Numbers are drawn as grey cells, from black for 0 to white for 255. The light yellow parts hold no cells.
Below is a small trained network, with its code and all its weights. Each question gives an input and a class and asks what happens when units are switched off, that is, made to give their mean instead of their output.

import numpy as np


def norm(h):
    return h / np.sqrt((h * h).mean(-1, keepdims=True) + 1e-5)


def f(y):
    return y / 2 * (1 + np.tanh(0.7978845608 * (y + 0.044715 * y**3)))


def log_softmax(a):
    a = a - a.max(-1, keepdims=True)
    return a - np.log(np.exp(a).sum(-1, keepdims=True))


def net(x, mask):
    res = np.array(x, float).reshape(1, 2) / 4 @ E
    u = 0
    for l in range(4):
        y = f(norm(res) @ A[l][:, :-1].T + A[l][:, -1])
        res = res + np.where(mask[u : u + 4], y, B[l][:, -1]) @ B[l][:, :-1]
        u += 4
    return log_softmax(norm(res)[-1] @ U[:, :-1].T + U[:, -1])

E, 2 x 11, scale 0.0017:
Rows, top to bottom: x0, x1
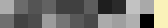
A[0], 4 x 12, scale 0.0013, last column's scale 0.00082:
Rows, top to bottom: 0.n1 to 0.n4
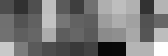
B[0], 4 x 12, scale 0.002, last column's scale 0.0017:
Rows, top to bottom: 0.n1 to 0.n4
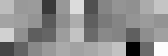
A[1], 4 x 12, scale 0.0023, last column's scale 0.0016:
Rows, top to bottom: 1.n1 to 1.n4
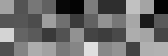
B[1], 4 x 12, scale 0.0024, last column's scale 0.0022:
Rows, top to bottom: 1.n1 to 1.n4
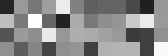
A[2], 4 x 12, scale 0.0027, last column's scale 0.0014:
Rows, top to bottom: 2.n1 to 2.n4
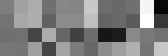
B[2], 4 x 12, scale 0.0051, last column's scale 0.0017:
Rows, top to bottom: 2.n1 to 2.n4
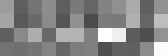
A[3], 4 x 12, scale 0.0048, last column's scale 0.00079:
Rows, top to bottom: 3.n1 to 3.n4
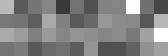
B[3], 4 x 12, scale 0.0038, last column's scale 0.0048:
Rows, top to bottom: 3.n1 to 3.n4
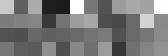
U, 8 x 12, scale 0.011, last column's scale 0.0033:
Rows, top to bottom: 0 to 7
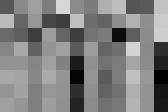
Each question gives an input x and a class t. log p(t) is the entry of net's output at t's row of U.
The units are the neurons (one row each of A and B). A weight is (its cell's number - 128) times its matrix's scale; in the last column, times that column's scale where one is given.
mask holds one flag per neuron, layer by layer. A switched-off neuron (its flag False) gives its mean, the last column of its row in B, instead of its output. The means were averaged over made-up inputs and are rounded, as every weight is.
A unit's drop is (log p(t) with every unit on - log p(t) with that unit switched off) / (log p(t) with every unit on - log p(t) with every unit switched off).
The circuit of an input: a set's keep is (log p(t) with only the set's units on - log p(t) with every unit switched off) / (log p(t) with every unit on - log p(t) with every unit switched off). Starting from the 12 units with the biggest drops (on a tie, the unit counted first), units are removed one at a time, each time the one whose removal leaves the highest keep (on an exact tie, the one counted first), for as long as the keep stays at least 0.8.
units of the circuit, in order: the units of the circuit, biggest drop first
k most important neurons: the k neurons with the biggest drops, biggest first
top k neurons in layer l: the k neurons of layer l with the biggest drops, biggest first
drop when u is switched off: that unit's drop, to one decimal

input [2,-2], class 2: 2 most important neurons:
(1.n4 0.n4)
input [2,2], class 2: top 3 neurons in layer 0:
(0.n1 0.n3 0.n4)
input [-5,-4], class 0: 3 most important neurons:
(1.n4 3.n1 1.n2)
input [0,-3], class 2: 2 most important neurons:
(1.n4 0.n1)
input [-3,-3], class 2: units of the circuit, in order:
(2.n3 0.n4 3.n1)
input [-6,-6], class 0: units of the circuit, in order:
(3.n1)
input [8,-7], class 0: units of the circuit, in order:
(2.n3 1.n1 3.n1)
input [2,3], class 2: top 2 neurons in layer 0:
(0.n1 0.n3)
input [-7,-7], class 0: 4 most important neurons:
(1.n4 3.n1 1.n2 0.n1)
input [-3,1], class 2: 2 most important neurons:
(2.n3 0.n4)
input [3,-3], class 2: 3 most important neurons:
(1.n4 0.n4 1.n2)
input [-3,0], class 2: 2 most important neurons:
(2.n3 0.n4)
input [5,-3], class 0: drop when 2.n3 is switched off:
0.6
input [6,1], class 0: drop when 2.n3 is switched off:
0.2
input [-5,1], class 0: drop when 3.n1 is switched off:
1.8
